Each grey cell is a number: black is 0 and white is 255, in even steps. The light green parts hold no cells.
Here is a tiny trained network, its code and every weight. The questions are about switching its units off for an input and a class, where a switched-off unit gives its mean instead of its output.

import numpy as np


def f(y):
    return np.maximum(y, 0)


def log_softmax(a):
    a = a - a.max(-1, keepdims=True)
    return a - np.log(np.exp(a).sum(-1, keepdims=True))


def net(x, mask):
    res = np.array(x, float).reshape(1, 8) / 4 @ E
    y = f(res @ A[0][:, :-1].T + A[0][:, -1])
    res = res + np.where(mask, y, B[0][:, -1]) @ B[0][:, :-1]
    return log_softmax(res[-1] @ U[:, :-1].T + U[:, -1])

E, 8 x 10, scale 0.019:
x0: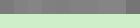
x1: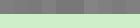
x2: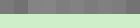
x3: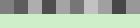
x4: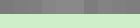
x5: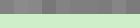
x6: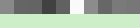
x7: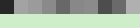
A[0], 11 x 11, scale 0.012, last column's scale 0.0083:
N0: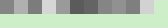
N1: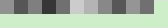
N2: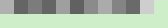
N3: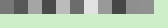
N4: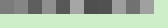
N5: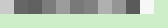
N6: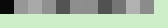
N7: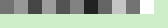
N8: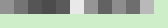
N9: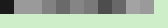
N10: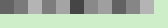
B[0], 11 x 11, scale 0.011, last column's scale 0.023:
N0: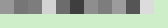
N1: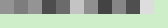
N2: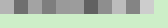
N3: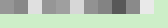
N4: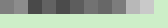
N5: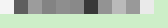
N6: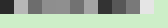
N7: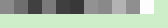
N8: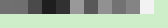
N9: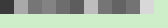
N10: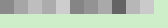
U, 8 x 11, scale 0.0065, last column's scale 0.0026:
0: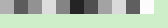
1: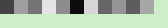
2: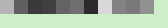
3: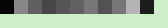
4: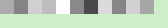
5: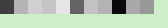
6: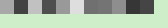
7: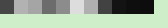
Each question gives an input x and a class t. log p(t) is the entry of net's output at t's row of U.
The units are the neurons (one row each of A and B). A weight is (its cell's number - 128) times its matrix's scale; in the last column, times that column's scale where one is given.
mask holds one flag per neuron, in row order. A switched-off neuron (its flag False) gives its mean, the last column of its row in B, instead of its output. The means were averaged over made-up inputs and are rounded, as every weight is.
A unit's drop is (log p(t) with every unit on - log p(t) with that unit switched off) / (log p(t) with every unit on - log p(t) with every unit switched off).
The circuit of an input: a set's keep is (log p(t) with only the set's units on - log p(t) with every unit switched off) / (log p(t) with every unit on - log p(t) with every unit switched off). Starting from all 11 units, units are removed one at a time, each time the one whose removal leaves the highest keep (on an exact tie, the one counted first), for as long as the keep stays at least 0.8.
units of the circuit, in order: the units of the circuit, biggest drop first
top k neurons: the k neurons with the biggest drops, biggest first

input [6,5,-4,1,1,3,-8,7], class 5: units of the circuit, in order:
[N10]
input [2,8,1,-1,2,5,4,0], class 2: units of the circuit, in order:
[N6; N3]
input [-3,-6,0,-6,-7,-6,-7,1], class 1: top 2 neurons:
[N5; N2]
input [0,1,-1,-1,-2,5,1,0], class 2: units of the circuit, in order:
[N6; N3]
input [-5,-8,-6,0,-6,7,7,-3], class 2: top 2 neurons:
[N8; N3]
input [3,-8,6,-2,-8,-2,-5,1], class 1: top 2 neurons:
[N5; N2]
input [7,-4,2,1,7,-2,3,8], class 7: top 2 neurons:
[N7; N6]
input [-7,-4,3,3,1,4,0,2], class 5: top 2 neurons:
[N8; N1]
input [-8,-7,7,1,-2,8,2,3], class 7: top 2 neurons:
[N7; N4]
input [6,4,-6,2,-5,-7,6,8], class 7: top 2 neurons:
[N1; N7]
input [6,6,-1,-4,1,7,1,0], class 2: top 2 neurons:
[N6; N9]
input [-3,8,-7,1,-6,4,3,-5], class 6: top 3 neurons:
[N7; N4; N1]
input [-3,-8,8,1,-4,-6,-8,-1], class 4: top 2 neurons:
[N10; N7]
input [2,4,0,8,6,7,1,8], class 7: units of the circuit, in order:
[N1]
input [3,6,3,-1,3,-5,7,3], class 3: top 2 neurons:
[N8; N3]
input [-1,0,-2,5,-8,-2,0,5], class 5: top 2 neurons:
[N8; N10]
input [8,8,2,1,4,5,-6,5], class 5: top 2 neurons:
[N10; N7]
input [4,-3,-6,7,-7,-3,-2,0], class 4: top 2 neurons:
[N6; N9]
